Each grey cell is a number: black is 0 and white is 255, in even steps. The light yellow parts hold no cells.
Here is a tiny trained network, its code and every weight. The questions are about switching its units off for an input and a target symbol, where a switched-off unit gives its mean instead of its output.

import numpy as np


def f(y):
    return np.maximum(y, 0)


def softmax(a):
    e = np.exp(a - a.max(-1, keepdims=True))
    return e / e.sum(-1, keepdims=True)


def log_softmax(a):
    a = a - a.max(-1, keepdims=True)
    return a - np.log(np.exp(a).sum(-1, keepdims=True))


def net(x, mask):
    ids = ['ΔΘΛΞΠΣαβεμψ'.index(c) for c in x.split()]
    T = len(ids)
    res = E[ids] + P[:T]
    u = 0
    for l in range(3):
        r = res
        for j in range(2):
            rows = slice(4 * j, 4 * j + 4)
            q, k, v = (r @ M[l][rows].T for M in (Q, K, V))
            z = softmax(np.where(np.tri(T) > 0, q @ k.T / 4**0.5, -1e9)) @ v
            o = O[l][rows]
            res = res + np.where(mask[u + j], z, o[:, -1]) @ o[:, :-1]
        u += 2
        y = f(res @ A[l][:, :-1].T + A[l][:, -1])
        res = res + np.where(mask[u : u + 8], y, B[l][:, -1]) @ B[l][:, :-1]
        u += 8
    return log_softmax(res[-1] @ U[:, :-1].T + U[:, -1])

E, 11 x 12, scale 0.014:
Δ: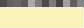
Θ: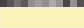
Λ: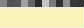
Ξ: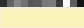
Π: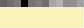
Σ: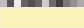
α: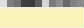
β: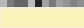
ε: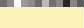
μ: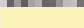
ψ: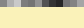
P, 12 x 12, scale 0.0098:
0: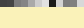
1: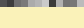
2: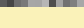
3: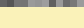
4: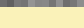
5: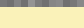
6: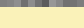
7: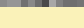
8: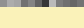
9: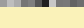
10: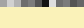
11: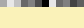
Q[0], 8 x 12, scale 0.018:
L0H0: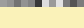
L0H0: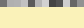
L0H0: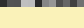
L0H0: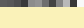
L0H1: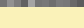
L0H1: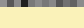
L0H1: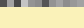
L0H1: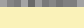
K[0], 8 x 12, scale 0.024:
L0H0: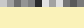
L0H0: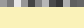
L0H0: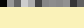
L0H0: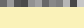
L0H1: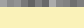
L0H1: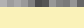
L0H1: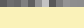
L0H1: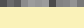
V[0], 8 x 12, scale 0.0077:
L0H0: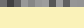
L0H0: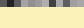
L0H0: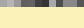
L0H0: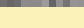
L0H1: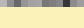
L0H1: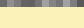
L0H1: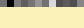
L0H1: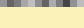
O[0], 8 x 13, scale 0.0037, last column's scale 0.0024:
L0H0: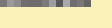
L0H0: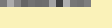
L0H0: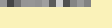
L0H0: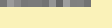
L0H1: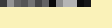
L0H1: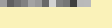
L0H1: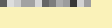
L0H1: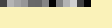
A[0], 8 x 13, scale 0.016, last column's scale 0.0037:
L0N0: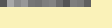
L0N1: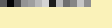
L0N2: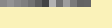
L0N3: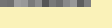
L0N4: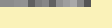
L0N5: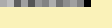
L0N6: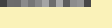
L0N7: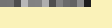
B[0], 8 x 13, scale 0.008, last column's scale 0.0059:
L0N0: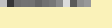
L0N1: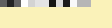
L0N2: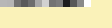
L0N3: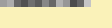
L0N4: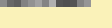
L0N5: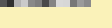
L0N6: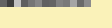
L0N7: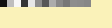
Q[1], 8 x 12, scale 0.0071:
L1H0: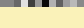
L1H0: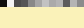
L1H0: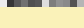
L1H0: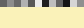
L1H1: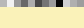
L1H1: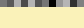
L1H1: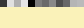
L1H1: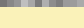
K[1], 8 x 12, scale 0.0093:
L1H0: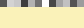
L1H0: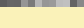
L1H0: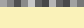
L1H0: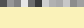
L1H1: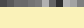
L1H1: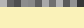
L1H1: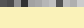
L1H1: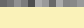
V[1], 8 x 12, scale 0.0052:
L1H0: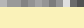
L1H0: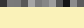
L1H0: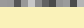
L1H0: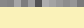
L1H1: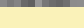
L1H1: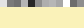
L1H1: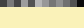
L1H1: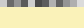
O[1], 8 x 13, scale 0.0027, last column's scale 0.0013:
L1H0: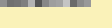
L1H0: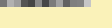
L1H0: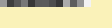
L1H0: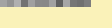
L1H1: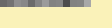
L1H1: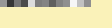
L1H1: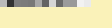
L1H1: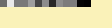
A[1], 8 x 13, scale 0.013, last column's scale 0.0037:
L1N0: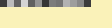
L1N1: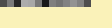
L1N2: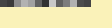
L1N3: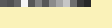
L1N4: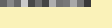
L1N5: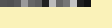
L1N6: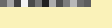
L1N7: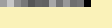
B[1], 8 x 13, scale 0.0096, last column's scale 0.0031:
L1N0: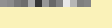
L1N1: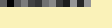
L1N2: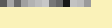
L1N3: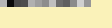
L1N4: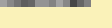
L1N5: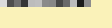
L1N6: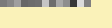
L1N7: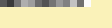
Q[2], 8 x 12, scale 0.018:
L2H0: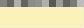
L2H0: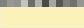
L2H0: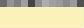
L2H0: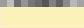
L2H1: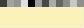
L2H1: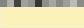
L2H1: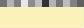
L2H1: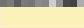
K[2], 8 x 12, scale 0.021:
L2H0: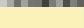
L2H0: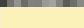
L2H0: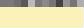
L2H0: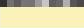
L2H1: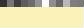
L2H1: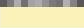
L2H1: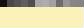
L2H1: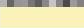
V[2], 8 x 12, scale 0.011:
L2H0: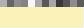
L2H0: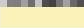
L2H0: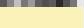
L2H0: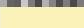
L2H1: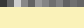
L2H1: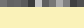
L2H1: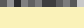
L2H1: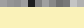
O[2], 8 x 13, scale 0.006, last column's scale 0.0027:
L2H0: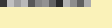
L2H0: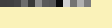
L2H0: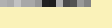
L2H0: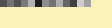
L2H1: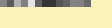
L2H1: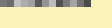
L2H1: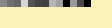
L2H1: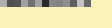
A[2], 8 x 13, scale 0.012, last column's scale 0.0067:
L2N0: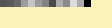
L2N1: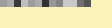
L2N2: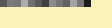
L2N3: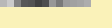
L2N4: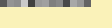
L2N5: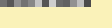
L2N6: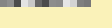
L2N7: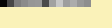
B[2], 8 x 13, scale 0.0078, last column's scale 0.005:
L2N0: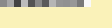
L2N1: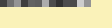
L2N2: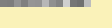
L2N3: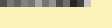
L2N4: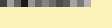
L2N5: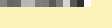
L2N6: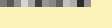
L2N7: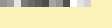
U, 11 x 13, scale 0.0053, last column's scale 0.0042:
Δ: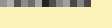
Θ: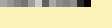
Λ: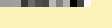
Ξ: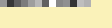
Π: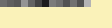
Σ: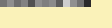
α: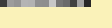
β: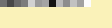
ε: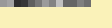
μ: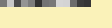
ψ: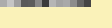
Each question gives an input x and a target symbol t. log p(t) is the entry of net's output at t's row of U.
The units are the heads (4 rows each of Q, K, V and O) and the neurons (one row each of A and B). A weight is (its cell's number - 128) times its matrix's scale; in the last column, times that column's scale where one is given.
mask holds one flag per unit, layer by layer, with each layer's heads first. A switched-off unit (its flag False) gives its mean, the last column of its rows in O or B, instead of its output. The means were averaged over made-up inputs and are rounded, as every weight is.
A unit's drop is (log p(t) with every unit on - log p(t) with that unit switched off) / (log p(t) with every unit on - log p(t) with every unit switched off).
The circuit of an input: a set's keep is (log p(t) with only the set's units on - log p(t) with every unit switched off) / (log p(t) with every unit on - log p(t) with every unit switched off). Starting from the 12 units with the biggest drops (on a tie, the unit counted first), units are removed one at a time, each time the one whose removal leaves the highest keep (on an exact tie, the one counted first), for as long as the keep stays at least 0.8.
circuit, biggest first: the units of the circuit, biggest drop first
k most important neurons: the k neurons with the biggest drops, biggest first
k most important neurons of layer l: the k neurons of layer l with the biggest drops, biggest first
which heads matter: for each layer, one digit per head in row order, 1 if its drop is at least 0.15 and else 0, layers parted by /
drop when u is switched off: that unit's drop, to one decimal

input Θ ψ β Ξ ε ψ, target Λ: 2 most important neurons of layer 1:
[L1N3, L1N2]
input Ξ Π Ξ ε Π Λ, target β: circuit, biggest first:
[L2H1]
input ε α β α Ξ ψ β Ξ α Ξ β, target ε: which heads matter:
00 / 00 / 11
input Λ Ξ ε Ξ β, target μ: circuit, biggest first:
[L2N0, L0N2, L0N1]
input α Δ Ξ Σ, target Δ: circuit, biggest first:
[L2H1, L2N0, L0N1]
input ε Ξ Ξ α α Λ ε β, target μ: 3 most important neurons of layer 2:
[L2N0, L2N6, L2N7]
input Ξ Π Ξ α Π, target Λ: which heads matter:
10 / 00 / 00
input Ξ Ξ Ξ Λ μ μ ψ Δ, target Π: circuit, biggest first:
[L1N1, L2H1]
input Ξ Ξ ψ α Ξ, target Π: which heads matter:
10 / 00 / 01
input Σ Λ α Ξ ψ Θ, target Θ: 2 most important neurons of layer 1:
[L1N5, L1N2]
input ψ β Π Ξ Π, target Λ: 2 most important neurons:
[L0N1, L2N3]
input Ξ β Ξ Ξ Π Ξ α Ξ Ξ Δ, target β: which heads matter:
10 / 00 / 00
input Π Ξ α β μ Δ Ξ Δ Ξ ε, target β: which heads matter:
10 / 00 / 01
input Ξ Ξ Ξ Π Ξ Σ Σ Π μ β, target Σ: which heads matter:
00 / 00 / 10
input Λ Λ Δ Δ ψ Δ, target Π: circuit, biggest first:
[L2H1]
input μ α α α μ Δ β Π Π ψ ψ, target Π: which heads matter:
01 / 00 / 01
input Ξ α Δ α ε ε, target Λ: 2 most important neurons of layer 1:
[L1N7, L1N2]
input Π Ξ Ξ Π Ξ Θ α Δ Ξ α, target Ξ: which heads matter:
00 / 00 / 11
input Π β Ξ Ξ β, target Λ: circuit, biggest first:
[L0H0, L0N1]
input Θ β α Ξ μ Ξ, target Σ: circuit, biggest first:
[L2H0]
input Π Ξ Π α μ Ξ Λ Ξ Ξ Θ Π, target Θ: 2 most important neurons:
[L0N2, L1N7]
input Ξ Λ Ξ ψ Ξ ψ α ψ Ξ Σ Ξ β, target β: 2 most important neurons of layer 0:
[L0N1, L0N3]
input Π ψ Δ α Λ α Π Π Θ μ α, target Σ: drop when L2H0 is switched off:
0.8
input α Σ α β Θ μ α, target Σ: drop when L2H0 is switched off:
0.7
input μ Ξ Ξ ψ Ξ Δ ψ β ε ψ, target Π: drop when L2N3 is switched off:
0.1
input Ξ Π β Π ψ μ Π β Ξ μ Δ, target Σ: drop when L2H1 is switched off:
0.2
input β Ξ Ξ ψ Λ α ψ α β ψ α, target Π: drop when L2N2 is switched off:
-0.2
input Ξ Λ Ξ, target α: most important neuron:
[L0N7]
